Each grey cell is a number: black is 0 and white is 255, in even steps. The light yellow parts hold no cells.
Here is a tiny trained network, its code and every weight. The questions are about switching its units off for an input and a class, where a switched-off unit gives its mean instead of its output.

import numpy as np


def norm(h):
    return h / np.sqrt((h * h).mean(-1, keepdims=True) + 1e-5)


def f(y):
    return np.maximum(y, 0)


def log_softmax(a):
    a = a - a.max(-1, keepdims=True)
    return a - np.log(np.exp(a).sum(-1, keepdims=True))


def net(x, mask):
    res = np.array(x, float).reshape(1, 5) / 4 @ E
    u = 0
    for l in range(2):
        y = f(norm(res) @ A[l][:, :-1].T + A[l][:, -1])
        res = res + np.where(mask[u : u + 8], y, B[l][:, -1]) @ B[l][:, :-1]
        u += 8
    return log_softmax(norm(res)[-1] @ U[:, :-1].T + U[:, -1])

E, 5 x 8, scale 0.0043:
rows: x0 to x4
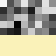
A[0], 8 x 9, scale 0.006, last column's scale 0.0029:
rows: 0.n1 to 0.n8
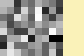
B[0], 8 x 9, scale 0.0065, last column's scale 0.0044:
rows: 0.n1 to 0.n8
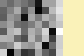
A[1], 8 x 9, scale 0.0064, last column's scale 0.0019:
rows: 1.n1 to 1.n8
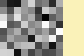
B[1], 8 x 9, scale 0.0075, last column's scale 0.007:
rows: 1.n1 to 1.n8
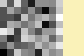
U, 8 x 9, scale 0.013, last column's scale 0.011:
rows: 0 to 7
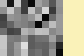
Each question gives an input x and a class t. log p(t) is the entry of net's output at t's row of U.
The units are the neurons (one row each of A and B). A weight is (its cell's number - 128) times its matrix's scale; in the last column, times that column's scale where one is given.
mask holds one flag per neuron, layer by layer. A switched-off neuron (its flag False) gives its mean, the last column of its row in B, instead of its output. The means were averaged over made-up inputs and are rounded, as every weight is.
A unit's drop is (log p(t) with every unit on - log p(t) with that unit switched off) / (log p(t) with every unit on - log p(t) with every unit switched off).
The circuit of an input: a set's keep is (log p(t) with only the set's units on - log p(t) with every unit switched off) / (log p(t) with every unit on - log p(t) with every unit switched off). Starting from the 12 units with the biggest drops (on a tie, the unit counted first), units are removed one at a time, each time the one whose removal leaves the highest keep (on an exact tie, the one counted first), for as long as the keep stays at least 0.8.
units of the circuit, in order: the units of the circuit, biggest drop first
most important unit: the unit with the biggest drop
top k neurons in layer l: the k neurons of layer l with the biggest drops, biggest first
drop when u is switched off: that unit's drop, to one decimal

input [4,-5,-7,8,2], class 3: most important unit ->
0.n2
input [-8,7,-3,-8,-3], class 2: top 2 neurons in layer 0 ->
(0.n7, 0.n1)
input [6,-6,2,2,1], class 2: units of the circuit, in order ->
(1.n4, 0.n5, 1.n5)
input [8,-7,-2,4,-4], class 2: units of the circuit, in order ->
(1.n4, 1.n5)
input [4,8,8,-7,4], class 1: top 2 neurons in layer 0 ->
(0.n6, 0.n2)
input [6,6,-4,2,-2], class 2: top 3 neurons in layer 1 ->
(1.n4, 1.n2, 1.n3)
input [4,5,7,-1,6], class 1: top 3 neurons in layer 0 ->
(0.n6, 0.n3, 0.n8)
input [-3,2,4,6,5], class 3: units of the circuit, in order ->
(0.n2, 0.n5, 1.n8)
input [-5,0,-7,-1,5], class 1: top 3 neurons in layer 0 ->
(0.n5, 0.n8, 0.n7)
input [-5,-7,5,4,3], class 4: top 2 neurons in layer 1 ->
(1.n3, 1.n2)
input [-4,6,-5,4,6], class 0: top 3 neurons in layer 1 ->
(1.n1, 1.n3, 1.n7)
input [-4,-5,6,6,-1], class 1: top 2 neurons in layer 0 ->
(0.n3, 0.n6)
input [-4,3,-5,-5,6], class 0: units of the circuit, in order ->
(1.n1, 0.n2)
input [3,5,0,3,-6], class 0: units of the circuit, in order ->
(0.n8)
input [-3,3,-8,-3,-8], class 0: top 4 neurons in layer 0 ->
(0.n8, 0.n6, 0.n3, 0.n7)
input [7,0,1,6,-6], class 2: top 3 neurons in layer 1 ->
(1.n4, 1.n2, 1.n1)
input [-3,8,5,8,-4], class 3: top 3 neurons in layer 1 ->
(1.n8, 1.n3, 1.n7)
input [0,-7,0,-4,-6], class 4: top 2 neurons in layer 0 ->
(0.n1, 0.n2)
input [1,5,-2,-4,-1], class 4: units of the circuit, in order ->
(1.n6, 0.n2)
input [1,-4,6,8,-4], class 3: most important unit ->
0.n2
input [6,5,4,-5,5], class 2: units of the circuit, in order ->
(1.n4, 1.n2, 0.n2)
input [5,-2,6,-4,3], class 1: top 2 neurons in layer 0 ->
(0.n3, 0.n6)
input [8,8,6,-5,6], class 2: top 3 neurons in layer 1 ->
(1.n4, 1.n2, 1.n3)
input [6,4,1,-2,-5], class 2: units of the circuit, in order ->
(1.n4, 1.n2)
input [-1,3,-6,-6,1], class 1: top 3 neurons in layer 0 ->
(0.n5, 0.n2, 0.n1)
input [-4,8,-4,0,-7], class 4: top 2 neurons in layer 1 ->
(1.n6, 1.n1)
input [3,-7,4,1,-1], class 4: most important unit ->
1.n3
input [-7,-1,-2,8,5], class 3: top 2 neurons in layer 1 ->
(1.n8, 1.n4)
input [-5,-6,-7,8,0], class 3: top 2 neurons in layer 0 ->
(0.n2, 0.n1)
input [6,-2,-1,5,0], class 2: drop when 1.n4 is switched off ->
0.6
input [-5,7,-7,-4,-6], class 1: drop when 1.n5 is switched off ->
0.2
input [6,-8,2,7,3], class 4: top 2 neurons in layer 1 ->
(1.n3, 1.n7)
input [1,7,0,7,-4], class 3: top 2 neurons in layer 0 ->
(0.n2, 0.n1)
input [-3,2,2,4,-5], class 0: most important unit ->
0.n8
